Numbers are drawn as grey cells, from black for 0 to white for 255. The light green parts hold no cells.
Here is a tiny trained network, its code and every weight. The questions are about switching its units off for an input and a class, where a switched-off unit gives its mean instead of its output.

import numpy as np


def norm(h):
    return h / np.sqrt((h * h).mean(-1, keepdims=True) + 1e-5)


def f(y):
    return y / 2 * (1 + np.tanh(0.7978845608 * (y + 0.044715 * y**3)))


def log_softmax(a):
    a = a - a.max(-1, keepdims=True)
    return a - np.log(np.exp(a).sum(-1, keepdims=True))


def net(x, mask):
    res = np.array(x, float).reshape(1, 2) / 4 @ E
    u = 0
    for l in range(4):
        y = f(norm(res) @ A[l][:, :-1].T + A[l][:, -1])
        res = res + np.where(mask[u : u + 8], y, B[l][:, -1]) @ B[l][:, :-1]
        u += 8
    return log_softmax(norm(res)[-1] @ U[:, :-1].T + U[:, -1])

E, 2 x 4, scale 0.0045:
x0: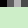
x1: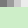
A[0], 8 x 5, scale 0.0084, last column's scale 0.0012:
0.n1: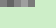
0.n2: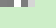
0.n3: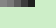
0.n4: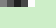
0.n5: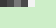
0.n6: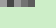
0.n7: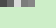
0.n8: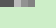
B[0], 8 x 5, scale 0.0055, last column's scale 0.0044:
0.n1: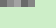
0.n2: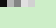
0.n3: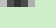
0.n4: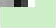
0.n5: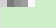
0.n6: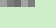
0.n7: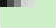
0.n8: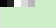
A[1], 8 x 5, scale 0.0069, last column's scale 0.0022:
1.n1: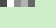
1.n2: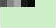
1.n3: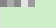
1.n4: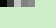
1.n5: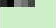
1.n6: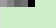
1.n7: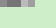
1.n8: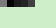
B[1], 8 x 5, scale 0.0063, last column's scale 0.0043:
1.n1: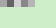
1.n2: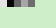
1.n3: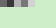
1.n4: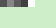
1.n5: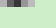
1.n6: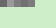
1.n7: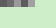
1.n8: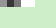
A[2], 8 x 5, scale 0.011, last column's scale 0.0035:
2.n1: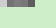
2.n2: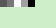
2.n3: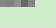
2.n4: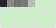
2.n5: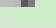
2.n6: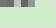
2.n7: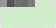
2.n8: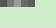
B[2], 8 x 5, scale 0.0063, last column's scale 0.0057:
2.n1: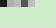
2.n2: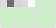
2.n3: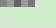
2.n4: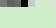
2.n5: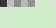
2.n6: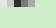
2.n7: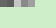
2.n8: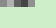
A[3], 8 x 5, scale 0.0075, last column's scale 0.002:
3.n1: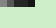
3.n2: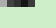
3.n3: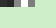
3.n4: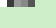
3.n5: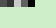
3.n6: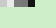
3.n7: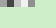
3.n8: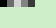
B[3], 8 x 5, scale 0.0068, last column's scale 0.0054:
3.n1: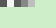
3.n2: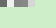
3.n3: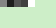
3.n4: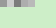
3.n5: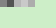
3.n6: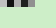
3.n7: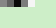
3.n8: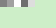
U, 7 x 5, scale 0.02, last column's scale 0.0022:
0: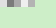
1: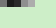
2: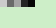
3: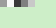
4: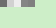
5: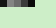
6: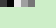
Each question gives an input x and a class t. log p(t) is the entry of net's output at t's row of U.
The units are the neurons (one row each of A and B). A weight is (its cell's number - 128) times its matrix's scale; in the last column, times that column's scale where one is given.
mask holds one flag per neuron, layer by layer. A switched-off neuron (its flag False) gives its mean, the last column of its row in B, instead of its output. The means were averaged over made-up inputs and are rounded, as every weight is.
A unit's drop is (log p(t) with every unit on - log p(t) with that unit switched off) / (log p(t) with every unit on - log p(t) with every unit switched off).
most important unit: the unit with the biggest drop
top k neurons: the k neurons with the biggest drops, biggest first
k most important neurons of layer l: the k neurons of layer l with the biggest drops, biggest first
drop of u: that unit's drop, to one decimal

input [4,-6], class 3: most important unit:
0.n4
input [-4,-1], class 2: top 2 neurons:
[3.n6; 0.n7]
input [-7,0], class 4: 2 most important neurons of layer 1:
[1.n8; 1.n5]
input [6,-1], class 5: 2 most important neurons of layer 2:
[2.n4; 2.n2]
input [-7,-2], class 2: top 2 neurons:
[3.n6; 2.n4]
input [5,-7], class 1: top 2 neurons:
[1.n8; 2.n4]
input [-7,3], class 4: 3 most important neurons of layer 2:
[2.n1; 2.n5; 2.n2]
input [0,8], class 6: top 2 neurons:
[0.n2; 0.n5]
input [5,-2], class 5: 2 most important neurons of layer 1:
[1.n4; 1.n8]
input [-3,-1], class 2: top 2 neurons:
[3.n6; 1.n4]
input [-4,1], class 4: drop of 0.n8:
0.9
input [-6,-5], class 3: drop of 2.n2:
0.1
